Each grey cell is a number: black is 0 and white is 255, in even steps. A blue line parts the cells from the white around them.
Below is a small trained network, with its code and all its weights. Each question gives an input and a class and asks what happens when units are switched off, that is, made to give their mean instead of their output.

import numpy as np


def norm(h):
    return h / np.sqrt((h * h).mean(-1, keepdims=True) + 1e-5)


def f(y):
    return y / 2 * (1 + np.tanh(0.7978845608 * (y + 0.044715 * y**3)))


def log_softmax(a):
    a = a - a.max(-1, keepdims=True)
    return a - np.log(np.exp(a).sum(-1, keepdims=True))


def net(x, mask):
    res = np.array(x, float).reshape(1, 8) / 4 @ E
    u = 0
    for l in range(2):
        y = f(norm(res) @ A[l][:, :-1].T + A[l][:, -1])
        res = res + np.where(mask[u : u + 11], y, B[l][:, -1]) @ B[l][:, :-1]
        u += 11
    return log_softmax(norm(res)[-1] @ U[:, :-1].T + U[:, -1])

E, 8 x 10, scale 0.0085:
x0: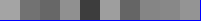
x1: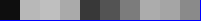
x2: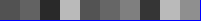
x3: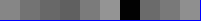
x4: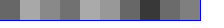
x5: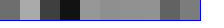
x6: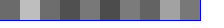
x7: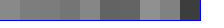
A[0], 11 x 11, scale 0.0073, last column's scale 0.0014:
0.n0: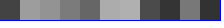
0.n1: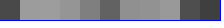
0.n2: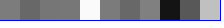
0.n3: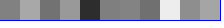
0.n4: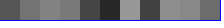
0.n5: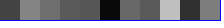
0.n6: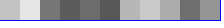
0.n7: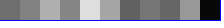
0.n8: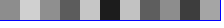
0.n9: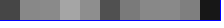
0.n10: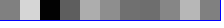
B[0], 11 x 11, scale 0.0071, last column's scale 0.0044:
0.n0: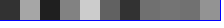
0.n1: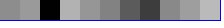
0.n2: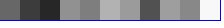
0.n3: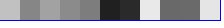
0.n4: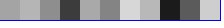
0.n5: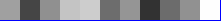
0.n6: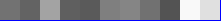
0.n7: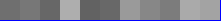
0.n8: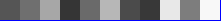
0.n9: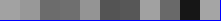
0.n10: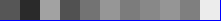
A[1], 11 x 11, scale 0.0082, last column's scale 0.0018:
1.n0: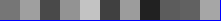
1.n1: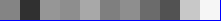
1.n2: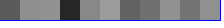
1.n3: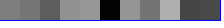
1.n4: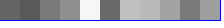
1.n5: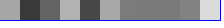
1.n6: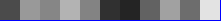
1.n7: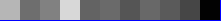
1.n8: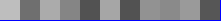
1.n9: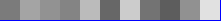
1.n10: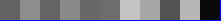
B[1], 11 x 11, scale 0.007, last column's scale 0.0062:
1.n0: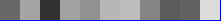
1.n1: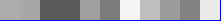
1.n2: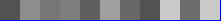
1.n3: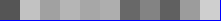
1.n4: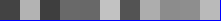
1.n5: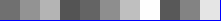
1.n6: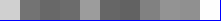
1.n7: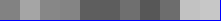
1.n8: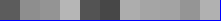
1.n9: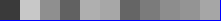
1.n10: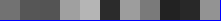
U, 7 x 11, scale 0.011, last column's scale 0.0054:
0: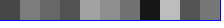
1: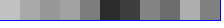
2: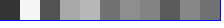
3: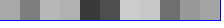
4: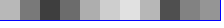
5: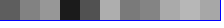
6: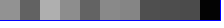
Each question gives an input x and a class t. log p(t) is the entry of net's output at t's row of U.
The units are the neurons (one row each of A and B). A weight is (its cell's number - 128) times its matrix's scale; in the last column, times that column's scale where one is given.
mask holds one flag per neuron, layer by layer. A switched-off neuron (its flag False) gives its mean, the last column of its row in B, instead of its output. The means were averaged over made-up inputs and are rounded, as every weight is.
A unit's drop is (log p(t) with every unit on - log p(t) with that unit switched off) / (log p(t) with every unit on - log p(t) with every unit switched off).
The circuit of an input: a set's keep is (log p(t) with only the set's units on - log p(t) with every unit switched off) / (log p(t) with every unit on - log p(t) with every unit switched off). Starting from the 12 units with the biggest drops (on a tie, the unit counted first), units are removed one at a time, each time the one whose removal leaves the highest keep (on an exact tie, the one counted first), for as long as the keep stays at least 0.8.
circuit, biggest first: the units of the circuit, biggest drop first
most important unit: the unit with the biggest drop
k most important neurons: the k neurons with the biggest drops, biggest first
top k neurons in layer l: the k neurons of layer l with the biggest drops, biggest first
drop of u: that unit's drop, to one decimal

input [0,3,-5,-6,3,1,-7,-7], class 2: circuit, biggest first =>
[0.n0, 1.n9]
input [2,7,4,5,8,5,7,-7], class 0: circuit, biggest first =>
[0.n10, 1.n5, 0.n5]
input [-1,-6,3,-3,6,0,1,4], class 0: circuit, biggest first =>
[0.n8]
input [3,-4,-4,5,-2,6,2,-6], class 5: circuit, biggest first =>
[0.n10, 1.n2]
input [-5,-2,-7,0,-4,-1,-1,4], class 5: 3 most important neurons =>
[0.n8, 0.n5, 1.n0]
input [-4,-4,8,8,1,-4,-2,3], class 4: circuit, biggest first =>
[0.n8, 1.n5, 1.n1]
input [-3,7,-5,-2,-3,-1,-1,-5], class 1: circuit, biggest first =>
[1.n0, 0.n2, 0.n1, 1.n5]
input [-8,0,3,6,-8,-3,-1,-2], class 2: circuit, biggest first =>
[1.n3, 0.n6]
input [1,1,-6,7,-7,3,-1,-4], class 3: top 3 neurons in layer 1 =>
[1.n8, 1.n4, 1.n9]
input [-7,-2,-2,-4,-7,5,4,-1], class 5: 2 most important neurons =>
[0.n8, 0.n6]
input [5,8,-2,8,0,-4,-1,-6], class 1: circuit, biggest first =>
[1.n6, 0.n3]
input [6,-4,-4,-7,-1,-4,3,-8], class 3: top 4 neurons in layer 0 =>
[0.n4, 0.n2, 0.n5, 0.n1]
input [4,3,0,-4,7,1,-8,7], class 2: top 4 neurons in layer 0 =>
[0.n0, 0.n8, 0.n6, 0.n10]
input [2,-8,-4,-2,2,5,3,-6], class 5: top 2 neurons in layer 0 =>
[0.n10, 0.n5]
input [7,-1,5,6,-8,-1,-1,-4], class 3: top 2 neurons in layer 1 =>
[1.n5, 1.n8]
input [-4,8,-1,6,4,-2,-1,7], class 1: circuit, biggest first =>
[1.n6]
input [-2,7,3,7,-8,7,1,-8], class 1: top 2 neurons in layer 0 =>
[0.n3, 0.n8]
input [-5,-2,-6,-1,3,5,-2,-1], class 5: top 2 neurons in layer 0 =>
[0.n8, 0.n5]
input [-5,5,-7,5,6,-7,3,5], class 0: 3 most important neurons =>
[0.n3, 0.n8, 1.n5]
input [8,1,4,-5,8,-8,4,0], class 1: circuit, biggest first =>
[0.n3]
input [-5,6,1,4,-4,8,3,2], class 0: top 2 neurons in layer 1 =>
[1.n5, 1.n2]
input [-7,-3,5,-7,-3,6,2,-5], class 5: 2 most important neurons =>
[0.n8, 0.n10]
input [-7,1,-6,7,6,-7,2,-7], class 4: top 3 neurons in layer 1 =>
[1.n1, 1.n6, 1.n7]
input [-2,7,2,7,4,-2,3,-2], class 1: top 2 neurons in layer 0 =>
[0.n3, 0.n2]
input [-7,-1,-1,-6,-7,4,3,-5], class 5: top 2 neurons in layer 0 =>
[0.n8, 0.n6]
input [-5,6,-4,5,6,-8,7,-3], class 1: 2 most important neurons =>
[1.n6, 0.n2]
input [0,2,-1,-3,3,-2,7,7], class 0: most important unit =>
0.n8
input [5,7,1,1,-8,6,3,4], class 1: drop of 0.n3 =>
0.3
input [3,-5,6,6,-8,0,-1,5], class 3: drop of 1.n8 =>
0.1
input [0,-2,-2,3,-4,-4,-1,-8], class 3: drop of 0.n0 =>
0.0
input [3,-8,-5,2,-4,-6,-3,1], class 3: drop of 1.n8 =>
0.3
